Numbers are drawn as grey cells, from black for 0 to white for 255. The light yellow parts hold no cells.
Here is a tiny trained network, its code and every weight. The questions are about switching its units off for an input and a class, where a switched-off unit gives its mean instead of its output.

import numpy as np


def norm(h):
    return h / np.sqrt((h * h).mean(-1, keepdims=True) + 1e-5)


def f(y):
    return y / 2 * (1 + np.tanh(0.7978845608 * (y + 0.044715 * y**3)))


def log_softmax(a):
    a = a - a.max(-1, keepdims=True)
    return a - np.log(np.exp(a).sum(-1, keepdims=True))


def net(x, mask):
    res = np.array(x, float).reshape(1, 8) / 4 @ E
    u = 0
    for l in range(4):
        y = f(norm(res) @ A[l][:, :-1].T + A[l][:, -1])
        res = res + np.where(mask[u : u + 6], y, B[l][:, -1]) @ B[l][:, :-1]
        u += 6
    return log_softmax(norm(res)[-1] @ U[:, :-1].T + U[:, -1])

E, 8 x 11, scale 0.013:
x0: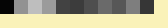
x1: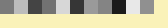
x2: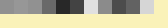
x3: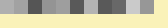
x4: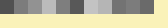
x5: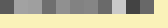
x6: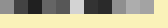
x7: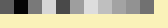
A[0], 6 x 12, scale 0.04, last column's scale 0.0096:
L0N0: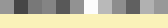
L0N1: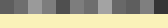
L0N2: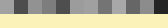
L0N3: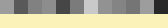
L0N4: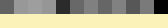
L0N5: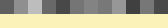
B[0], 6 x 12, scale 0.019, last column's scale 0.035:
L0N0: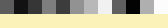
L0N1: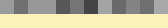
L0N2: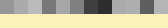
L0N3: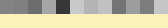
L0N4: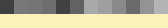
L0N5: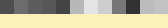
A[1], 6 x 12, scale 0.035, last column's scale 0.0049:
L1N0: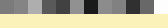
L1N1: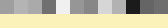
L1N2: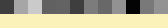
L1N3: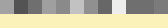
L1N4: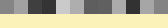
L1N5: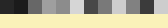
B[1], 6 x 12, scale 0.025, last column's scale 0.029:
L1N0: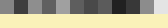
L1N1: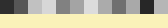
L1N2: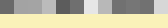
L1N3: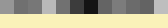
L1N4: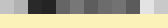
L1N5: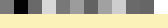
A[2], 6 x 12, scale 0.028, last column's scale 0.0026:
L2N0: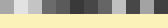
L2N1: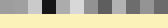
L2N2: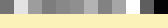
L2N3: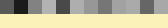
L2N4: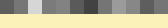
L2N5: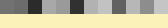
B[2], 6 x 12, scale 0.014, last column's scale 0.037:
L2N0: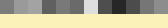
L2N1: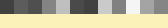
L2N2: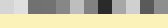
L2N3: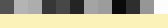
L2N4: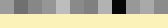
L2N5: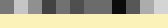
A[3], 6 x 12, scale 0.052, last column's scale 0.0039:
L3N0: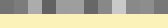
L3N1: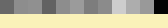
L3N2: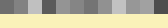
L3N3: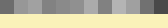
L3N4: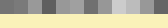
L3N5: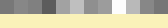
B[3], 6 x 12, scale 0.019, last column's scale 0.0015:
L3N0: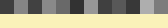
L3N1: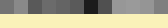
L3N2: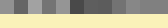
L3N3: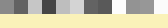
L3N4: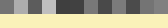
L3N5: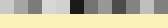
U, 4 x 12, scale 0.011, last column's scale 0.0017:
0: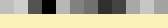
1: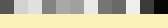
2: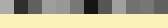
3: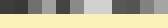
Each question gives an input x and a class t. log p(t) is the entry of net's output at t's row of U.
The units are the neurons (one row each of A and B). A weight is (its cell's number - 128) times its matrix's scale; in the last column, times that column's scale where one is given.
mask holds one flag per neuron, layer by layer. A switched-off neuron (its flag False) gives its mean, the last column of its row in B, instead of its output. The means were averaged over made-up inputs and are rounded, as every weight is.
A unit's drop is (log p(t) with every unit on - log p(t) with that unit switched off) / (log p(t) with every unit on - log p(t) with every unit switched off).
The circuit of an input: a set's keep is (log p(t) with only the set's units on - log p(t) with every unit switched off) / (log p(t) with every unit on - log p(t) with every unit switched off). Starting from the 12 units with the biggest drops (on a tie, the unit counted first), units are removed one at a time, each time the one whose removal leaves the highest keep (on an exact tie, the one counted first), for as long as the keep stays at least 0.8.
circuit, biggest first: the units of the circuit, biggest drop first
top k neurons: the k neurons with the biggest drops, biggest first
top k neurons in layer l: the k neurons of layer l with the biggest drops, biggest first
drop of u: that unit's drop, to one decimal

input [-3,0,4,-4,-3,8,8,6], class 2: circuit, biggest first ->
L0N2, L1N3
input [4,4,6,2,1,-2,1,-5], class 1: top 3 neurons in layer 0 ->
L0N0, L0N3, L0N1
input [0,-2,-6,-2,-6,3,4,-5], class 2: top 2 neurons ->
L1N5, L0N0
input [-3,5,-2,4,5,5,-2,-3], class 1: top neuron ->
L1N1
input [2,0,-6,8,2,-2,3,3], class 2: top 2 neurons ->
L0N0, L0N5
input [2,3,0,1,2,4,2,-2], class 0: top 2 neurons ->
L0N0, L0N4
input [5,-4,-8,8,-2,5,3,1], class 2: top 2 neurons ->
L0N0, L0N4
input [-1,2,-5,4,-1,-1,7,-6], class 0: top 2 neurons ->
L0N3, L0N0
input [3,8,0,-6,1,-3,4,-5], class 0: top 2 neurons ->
L0N0, L1N5
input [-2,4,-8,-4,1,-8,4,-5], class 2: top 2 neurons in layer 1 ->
L1N5, L1N2
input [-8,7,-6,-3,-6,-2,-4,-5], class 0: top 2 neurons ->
L1N4, L0N0
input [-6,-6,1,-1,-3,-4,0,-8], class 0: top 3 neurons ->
L0N0, L1N4, L1N5
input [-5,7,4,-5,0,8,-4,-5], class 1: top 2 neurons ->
L0N0, L1N1
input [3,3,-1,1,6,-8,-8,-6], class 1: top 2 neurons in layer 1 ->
L1N5, L1N0
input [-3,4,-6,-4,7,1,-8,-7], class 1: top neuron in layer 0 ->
L0N0
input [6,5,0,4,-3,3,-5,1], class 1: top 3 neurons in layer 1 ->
L1N5, L1N0, L1N2
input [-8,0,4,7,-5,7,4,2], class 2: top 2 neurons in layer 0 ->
L0N2, L0N5
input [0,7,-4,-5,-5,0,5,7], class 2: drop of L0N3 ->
0.1
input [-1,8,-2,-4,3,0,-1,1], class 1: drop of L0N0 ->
0.7
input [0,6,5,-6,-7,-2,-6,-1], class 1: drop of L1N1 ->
0.1
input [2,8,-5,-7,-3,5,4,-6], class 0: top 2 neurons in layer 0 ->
L0N0, L0N3
